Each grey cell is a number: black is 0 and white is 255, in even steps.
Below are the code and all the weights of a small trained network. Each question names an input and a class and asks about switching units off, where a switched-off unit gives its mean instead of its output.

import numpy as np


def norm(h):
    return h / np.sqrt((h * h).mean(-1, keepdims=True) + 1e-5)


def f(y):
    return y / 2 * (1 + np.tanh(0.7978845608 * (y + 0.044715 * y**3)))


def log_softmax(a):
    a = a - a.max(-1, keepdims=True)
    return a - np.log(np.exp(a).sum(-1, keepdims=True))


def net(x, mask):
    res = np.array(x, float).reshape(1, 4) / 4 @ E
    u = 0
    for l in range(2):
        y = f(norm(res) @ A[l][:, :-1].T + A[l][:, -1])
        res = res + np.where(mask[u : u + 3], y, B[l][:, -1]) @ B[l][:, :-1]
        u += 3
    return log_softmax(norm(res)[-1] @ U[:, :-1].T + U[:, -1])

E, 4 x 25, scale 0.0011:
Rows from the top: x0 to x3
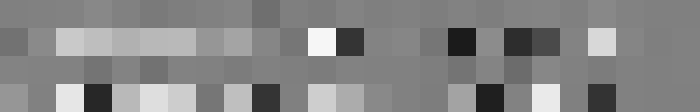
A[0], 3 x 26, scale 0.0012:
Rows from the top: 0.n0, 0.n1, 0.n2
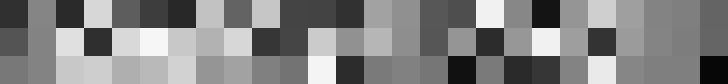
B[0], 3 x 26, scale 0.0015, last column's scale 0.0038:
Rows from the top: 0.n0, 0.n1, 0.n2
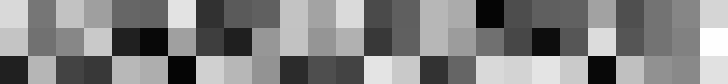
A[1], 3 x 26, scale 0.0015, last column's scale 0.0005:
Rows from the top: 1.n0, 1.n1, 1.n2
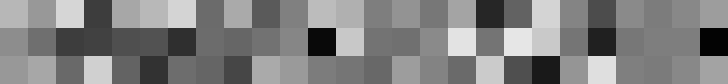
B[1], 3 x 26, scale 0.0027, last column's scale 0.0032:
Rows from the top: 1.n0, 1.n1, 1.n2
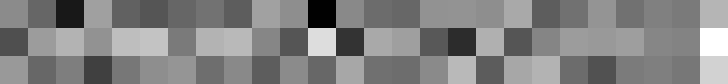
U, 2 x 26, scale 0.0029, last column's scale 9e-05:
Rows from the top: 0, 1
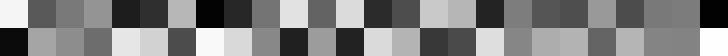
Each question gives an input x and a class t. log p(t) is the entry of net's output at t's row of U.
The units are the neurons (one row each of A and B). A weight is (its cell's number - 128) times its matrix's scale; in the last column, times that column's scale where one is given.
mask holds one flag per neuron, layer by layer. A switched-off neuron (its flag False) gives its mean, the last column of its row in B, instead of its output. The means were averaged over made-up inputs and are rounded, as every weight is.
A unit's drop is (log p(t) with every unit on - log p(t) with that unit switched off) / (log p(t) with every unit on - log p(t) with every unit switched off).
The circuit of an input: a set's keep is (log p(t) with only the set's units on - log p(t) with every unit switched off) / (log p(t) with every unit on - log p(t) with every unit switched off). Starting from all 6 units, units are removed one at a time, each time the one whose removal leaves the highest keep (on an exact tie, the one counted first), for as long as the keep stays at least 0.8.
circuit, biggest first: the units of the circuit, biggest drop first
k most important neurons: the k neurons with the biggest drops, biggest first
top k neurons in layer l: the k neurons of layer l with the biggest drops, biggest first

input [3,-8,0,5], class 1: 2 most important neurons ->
[1.n1, 0.n0]
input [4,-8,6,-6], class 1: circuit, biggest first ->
[1.n1]
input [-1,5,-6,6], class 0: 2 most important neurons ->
[0.n1, 1.n1]
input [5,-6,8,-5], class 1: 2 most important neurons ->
[0.n1, 1.n1]
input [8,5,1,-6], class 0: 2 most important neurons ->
[0.n0, 1.n1]
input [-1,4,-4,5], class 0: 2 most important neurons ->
[0.n1, 1.n1]
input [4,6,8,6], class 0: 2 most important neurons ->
[0.n1, 1.n1]
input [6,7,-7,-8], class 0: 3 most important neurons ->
[0.n0, 1.n1, 1.n2]
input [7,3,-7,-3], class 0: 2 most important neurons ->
[0.n0, 1.n1]
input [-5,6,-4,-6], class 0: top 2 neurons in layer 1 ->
[1.n1, 1.n2]
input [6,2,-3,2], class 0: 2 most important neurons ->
[0.n1, 1.n1]
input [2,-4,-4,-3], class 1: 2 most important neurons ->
[0.n1, 1.n1]
